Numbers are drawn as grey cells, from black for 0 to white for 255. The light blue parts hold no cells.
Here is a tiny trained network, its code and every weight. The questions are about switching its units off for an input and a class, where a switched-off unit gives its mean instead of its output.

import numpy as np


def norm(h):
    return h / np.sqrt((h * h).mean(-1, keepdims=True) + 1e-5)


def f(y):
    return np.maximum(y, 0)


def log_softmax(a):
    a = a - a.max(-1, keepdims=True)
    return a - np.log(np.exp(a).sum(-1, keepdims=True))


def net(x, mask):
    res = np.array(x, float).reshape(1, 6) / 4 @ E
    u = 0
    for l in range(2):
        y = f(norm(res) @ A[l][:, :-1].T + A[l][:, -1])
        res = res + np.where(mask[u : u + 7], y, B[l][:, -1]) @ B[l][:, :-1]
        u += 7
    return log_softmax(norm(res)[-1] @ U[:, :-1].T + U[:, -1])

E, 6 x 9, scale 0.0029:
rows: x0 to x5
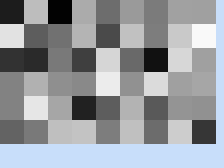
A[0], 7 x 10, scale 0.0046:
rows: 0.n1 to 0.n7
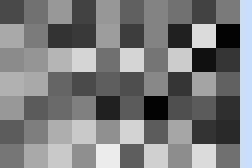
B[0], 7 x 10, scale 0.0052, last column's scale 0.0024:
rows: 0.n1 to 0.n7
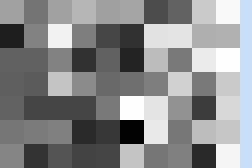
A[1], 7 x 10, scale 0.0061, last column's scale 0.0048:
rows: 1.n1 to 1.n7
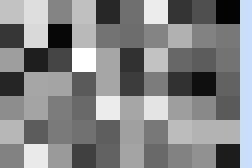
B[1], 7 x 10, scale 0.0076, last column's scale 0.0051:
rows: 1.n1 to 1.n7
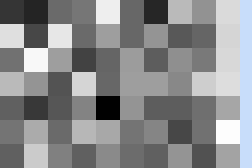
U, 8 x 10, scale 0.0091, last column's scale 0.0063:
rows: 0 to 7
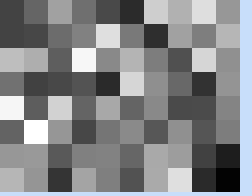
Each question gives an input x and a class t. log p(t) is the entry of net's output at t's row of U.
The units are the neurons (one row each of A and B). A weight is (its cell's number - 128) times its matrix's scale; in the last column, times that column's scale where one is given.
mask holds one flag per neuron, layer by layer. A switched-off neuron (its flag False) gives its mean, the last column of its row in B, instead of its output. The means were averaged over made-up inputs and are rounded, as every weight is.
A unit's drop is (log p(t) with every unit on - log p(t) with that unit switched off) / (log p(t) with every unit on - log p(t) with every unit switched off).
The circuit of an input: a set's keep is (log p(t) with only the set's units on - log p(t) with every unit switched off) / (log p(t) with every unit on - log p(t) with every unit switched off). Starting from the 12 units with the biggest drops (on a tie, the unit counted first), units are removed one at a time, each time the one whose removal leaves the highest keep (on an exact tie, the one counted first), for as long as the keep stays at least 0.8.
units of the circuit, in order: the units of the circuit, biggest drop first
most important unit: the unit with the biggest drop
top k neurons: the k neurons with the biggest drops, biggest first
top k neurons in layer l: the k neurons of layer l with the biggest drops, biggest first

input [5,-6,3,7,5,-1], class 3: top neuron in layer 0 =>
0.n7
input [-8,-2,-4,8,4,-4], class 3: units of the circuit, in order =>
1.n5, 1.n2
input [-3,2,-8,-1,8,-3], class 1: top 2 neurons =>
1.n1, 1.n3
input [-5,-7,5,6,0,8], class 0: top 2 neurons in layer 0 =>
0.n6, 0.n3
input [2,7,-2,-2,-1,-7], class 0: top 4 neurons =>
0.n2, 1.n4, 0.n4, 0.n1
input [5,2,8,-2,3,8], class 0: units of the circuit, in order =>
0.n6, 1.n1
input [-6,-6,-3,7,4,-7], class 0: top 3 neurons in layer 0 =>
0.n2, 0.n4, 0.n5
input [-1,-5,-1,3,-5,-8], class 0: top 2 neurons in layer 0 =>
0.n2, 0.n4
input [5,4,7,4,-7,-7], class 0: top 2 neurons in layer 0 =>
0.n2, 0.n1
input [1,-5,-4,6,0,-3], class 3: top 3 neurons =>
1.n5, 0.n7, 1.n6
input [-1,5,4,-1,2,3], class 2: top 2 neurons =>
1.n6, 1.n1
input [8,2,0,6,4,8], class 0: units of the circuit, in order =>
0.n3, 0.n6
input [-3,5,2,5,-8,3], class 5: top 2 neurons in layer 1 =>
1.n3, 1.n4
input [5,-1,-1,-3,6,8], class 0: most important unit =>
0.n3
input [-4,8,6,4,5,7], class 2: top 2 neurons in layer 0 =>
0.n2, 0.n4
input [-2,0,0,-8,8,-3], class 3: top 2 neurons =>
0.n5, 1.n3
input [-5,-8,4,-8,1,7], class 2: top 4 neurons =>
1.n4, 0.n7, 0.n1, 1.n1
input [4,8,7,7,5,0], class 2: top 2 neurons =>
1.n1, 1.n6
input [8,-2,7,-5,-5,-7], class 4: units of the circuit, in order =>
1.n2, 1.n1, 0.n3
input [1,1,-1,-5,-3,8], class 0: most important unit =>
0.n3
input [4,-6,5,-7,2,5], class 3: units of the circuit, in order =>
0.n5, 1.n1
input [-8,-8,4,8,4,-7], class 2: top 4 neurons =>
1.n4, 1.n2, 0.n3, 1.n1
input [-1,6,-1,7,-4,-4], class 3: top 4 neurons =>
1.n5, 0.n7, 1.n4, 0.n1
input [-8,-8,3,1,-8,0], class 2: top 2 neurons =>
1.n4, 1.n2
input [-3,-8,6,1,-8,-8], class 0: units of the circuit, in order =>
0.n2, 1.n4
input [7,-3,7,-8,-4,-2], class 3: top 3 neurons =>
0.n5, 1.n1, 1.n6
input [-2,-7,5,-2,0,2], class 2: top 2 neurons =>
1.n4, 1.n1
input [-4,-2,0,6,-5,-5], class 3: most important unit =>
0.n7
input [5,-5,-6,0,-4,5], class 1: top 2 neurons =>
1.n1, 0.n2
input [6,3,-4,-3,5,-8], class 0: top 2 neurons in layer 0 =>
0.n2, 0.n4
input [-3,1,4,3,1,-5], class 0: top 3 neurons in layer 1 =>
1.n1, 1.n2, 1.n3
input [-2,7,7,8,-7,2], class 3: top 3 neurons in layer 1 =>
1.n1, 1.n5, 1.n4
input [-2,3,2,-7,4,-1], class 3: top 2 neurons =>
0.n5, 1.n1
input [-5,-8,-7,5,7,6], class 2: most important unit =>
1.n4
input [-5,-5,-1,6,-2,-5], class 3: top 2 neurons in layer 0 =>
0.n7, 0.n3
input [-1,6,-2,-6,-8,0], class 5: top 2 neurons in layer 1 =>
1.n3, 1.n4
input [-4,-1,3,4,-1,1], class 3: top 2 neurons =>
1.n1, 1.n2
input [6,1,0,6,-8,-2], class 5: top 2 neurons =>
1.n3, 0.n5
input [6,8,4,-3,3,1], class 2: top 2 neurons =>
1.n1, 1.n6
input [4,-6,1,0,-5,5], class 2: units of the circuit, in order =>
1.n4
